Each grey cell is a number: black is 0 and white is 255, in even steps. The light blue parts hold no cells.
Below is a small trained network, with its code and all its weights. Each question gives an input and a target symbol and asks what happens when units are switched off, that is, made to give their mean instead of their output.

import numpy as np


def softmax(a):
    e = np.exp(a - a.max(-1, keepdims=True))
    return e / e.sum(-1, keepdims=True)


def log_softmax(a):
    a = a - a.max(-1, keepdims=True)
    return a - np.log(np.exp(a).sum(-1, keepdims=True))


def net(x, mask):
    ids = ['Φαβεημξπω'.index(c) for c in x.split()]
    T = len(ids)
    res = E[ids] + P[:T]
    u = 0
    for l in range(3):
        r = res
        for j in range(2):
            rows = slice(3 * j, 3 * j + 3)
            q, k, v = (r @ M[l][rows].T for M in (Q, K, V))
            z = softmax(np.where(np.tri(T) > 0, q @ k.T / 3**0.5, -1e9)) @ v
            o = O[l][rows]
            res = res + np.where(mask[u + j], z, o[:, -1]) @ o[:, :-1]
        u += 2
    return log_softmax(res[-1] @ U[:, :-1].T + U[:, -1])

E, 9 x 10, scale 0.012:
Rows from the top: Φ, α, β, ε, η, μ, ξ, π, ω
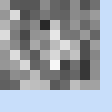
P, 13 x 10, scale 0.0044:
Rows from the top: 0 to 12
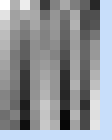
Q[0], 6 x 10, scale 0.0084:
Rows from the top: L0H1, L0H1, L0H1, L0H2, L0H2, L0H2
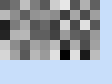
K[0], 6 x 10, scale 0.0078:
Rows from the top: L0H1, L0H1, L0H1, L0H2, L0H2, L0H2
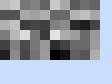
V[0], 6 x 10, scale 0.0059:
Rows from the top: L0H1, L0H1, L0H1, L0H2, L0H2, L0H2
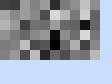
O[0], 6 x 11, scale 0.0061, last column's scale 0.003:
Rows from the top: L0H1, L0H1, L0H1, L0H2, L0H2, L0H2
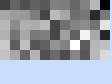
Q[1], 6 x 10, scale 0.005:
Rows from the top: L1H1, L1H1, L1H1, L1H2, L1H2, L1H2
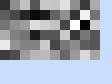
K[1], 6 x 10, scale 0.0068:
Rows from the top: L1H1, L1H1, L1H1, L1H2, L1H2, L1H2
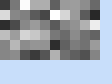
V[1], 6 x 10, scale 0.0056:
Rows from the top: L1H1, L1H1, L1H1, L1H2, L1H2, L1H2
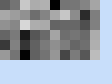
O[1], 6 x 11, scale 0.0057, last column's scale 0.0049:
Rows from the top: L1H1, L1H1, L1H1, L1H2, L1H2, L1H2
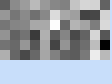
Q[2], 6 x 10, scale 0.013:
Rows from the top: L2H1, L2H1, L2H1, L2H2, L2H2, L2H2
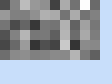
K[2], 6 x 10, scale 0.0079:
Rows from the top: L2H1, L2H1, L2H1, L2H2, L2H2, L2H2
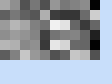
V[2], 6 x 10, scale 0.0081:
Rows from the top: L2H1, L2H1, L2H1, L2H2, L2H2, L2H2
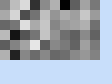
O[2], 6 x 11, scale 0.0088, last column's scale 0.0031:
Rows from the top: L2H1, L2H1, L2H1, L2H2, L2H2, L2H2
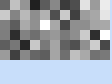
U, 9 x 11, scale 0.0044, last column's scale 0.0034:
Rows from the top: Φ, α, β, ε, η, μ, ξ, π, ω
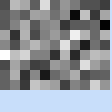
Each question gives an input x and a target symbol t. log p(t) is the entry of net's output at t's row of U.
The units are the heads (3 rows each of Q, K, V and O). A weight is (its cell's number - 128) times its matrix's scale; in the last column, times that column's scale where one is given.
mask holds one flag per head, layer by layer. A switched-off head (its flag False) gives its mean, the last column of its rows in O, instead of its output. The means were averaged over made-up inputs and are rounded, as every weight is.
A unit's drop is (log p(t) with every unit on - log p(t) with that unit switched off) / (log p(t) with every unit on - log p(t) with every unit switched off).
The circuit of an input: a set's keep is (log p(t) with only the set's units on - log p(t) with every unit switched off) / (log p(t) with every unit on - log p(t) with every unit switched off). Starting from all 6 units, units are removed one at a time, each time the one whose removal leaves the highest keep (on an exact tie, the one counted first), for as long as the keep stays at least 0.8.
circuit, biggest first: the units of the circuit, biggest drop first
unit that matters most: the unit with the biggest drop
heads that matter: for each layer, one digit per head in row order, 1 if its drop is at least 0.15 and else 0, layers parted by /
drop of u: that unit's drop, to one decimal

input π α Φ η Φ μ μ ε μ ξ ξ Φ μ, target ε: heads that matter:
00 / 00 / 01
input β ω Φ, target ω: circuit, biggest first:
(L2H2, L1H1)
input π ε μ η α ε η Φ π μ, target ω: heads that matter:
10 / 10 / 01
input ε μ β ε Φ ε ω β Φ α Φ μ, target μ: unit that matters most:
L1H2
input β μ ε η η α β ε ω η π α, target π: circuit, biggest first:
(L0H1, L1H2, L2H1)
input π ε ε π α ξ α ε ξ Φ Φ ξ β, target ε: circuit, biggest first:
(L2H2, L0H1)
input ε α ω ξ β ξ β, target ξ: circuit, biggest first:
(L0H1, L1H2, L2H1)
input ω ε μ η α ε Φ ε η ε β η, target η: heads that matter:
10 / 01 / 10
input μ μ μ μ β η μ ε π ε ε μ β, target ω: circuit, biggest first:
(L0H1, L2H2, L1H1, L2H1)
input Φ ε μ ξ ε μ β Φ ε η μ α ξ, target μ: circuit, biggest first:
(L2H1, L2H2, L0H2)
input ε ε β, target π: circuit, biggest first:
(L2H1, L1H1)
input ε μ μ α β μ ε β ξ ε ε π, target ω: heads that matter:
10 / 10 / 01
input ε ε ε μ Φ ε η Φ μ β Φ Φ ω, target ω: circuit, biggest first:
(L1H1, L2H2)
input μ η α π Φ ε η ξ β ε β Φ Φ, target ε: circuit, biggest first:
(L2H2)
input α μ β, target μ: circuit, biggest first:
(L2H1, L2H2)
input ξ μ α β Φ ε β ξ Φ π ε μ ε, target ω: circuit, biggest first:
(L0H1, L2H2, L1H1)
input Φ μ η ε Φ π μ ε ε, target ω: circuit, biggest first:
(L2H2, L0H1, L1H1, L2H1)
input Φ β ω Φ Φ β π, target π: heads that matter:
10 / 01 / 10
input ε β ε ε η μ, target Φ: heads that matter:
11 / 10 / 01
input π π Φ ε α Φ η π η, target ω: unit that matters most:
L1H1
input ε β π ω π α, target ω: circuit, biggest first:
(L1H1, L2H2)
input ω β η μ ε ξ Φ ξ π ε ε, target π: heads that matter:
11 / 01 / 10
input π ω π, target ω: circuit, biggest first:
(L2H2, L1H1)
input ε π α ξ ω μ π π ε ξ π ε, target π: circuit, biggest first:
(L0H1, L2H1, L1H2)
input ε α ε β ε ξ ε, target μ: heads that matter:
10 / 00 / 11
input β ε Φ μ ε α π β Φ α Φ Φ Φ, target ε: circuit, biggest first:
(L2H2, L1H2)
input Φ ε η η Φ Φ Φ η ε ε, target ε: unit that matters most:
L2H2
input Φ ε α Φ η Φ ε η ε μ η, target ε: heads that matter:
10 / 00 / 01
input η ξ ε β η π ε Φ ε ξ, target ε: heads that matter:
10 / 00 / 01
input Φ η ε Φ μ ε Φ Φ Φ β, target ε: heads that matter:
00 / 00 / 01
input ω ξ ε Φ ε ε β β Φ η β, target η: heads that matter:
10 / 11 / 10
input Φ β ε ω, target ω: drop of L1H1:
0.2
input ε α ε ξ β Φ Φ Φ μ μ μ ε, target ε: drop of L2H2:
0.9
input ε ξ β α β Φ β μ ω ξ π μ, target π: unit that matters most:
L0H1
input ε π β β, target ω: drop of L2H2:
0.8
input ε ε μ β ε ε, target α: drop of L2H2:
0.3
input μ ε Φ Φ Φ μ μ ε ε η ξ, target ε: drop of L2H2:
0.7
